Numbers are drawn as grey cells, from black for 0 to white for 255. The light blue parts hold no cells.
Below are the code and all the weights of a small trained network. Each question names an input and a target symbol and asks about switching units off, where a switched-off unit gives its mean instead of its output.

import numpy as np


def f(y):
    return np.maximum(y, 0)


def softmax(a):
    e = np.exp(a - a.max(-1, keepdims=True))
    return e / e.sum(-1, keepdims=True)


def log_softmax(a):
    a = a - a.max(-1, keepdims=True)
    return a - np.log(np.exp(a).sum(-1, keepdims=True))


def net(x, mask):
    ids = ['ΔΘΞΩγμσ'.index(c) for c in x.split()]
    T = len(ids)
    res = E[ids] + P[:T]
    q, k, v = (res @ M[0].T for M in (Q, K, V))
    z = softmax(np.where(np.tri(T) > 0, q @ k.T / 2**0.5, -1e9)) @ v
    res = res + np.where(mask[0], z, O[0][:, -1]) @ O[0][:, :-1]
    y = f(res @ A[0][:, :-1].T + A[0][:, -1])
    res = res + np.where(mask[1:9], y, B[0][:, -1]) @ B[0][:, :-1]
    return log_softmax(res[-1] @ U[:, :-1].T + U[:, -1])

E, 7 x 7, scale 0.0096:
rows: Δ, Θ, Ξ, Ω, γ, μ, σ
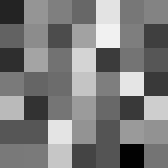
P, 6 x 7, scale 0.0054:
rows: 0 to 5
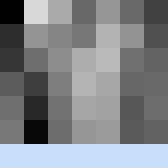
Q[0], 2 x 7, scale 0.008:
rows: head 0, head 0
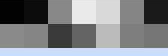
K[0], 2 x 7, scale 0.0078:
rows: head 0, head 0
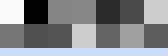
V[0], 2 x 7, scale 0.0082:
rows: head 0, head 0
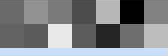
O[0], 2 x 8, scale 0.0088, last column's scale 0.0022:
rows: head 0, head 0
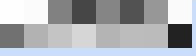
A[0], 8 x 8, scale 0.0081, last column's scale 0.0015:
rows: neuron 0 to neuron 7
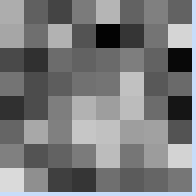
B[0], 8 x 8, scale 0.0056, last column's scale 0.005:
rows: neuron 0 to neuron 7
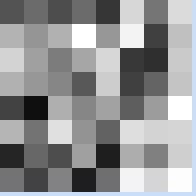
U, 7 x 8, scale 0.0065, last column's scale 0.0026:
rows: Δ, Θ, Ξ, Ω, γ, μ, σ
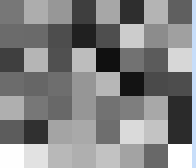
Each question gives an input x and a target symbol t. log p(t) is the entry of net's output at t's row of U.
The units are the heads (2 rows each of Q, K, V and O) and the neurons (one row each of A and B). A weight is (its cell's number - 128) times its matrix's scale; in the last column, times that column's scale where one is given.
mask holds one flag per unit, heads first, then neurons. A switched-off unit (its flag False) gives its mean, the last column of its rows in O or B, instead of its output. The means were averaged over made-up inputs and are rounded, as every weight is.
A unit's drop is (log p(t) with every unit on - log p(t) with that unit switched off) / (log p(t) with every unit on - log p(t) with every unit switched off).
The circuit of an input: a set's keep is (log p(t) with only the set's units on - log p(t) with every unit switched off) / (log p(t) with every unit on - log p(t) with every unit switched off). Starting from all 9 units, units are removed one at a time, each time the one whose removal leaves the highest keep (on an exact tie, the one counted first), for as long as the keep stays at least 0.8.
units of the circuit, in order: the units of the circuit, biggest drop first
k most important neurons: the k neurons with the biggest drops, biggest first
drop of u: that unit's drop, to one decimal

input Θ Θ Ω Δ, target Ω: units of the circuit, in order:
(head 0; neuron 2; neuron 7)
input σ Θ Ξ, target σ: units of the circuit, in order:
(head 0)
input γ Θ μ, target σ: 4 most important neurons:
(neuron 7; neuron 6; neuron 0; neuron 4)
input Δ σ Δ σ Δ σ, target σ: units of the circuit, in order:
(neuron 1; head 0)
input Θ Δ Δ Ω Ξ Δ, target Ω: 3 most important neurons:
(neuron 2; neuron 7; neuron 5)
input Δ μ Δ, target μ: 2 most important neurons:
(neuron 5; neuron 4)
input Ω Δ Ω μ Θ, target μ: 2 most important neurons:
(neuron 5; neuron 4)
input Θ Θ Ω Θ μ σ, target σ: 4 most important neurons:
(neuron 1; neuron 4; neuron 6; neuron 0)
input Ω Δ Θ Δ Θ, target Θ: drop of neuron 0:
0.2
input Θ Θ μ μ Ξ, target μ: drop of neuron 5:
0.2
